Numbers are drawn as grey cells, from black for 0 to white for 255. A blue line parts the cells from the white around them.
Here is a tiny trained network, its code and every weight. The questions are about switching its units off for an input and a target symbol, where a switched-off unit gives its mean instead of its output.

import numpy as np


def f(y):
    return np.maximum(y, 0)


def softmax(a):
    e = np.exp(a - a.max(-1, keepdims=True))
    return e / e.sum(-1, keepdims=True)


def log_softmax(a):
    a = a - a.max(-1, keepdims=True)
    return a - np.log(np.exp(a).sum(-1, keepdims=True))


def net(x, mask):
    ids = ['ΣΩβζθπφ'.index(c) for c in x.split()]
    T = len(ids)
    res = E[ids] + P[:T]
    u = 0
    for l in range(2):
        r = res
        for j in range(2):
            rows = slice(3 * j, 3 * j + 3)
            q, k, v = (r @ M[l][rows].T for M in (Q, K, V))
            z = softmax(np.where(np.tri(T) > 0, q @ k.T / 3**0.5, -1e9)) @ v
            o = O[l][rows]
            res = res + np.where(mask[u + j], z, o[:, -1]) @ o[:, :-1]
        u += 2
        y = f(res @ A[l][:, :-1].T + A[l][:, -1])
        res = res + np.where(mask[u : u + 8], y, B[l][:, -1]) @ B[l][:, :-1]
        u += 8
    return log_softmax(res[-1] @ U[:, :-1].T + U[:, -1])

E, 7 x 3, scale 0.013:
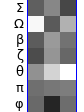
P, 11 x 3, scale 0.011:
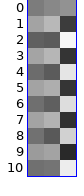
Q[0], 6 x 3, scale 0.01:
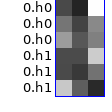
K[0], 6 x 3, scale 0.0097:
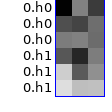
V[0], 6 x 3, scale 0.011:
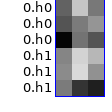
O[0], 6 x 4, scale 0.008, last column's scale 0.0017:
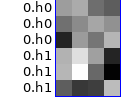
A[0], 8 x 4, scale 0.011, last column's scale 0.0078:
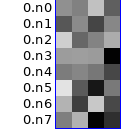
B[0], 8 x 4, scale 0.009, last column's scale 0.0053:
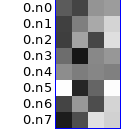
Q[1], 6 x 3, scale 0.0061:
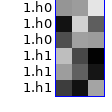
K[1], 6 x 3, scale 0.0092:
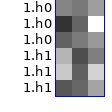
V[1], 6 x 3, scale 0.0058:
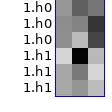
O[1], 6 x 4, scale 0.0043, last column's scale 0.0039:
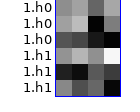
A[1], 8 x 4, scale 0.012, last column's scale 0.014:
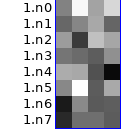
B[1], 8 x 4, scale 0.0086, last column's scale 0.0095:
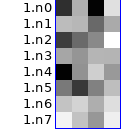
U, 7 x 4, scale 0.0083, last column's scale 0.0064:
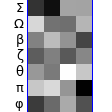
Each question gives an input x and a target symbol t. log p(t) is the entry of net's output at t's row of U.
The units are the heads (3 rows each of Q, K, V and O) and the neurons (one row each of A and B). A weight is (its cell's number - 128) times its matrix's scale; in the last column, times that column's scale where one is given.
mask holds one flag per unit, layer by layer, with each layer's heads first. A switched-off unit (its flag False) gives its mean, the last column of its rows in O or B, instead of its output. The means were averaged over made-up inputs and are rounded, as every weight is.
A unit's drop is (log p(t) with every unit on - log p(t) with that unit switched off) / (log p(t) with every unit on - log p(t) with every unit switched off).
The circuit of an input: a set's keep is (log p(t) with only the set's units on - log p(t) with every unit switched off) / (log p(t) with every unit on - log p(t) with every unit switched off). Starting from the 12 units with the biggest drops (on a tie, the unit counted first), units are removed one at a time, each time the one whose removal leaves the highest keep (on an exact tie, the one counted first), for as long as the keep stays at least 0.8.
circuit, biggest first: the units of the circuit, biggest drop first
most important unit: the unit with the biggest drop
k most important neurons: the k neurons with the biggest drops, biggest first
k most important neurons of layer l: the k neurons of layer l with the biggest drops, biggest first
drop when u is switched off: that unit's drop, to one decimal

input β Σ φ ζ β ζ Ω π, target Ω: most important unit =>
0.h0
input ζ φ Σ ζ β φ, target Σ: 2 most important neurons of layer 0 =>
0.n5; 0.n2
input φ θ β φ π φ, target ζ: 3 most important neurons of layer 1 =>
1.n0; 1.n7; 1.n6
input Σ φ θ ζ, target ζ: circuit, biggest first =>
0.h1; 1.n0; 1.n5
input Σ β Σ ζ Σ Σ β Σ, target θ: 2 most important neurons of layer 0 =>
0.n7; 0.n5
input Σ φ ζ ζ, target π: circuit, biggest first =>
0.h0; 1.n6; 0.n5; 1.n2
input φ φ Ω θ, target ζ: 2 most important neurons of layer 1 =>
1.n0; 1.n7
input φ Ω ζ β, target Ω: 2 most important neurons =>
0.n5; 1.n2
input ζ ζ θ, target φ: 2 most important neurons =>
1.n0; 0.n0
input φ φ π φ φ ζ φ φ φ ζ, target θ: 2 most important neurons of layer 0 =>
0.n7; 0.n2
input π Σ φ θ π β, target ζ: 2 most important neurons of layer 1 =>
1.n0; 1.n7
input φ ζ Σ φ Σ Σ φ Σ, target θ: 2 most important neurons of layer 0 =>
0.n7; 0.n1
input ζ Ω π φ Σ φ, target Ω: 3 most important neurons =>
0.n5; 1.n2; 1.n0
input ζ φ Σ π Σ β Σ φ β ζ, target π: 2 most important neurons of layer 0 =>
0.n7; 0.n1
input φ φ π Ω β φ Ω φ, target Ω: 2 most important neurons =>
1.n2; 0.n5
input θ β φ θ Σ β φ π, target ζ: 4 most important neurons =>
1.n0; 1.n7; 0.n2; 1.n6
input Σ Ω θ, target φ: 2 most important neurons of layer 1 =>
1.n0; 1.n2
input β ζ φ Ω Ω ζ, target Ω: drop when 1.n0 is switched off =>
0.1
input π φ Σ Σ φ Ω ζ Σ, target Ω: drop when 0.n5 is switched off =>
0.8
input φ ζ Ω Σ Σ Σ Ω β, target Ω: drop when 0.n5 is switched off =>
0.4
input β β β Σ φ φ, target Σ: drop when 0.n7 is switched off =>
0.2
